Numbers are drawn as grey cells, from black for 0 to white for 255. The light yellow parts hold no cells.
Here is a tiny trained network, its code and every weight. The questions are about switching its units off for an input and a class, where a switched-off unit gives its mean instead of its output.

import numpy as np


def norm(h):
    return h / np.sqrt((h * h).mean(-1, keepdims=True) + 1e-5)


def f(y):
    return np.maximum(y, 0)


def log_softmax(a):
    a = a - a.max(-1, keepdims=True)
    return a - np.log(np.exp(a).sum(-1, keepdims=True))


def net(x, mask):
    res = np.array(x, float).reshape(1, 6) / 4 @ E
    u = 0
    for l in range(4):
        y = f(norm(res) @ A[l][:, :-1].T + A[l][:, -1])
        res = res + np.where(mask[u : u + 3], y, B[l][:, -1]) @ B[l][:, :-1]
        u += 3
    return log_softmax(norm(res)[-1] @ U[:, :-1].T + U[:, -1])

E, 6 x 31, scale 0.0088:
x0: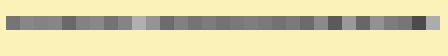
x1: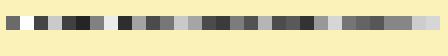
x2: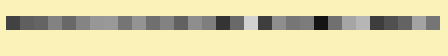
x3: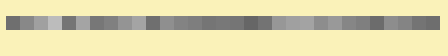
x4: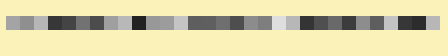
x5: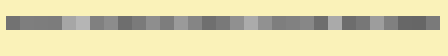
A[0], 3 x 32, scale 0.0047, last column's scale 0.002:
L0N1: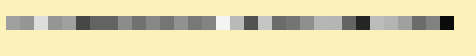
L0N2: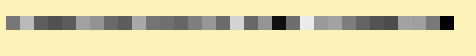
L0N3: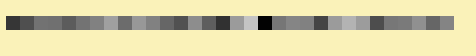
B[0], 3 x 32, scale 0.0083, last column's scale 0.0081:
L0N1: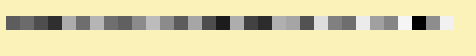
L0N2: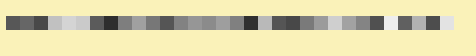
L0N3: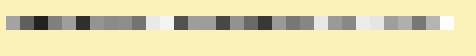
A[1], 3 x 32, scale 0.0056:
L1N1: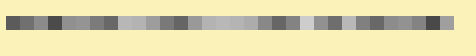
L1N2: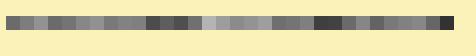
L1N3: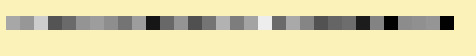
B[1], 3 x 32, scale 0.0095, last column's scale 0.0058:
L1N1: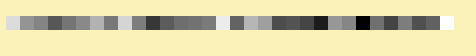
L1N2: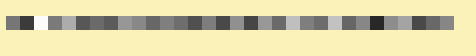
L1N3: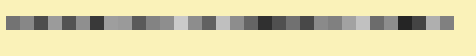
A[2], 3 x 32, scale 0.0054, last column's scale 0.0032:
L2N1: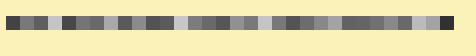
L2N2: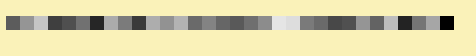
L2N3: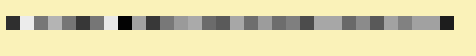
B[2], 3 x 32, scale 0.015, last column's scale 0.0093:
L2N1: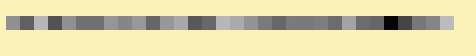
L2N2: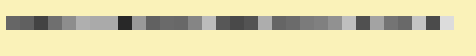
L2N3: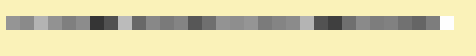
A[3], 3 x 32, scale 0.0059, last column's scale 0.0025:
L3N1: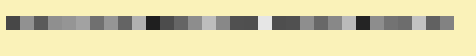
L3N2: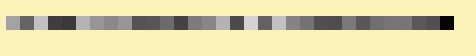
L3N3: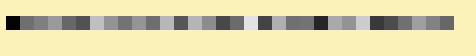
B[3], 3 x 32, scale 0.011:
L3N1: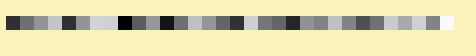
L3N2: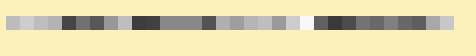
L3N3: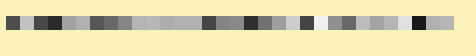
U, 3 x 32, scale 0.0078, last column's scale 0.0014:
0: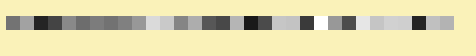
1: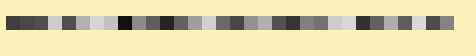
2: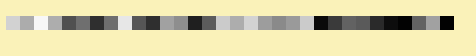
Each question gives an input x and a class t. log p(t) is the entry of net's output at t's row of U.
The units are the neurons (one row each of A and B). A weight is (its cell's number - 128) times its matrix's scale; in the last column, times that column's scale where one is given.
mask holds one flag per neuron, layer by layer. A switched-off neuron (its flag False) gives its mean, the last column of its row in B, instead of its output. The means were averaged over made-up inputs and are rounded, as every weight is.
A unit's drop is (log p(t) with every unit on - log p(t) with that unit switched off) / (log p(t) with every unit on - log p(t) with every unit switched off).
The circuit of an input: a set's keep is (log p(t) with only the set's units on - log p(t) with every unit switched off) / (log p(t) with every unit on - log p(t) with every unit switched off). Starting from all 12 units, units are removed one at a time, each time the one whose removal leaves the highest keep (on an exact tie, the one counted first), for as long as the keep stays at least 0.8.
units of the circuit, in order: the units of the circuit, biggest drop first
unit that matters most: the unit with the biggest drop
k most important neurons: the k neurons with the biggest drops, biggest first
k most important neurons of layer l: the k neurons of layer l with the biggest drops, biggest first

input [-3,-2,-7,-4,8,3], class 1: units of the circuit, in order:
L2N2
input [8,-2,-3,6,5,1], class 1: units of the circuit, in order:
L2N2, L0N3
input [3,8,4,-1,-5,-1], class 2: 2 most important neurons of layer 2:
L2N3, L2N2
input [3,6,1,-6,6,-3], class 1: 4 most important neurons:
L2N2, L3N1, L0N2, L1N1
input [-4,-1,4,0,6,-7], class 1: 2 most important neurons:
L2N2, L0N1
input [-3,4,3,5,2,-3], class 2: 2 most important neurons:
L2N3, L0N1
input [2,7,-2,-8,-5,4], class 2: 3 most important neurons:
L2N3, L2N2, L2N1
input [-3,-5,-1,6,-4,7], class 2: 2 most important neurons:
L1N1, L2N2
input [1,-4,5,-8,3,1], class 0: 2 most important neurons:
L0N3, L2N3
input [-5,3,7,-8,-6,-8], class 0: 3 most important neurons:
L0N3, L2N2, L3N3
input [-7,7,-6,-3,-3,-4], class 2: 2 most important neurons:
L2N3, L0N3
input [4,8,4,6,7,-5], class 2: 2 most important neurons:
L2N3, L2N1
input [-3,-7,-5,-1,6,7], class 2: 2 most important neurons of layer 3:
L3N2, L3N1
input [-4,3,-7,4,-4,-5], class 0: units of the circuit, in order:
L0N1
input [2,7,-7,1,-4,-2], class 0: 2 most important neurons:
L0N1, L3N2
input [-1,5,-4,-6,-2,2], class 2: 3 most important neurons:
L0N3, L2N3, L3N3
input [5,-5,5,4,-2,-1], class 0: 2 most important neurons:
L0N3, L2N3
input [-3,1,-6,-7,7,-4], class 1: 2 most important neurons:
L2N2, L0N3
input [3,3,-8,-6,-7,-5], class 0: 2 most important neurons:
L0N1, L2N2
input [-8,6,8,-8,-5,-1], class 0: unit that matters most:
L0N3
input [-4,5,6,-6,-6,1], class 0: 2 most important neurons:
L0N3, L2N2
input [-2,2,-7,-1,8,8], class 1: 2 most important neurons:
L2N2, L0N3
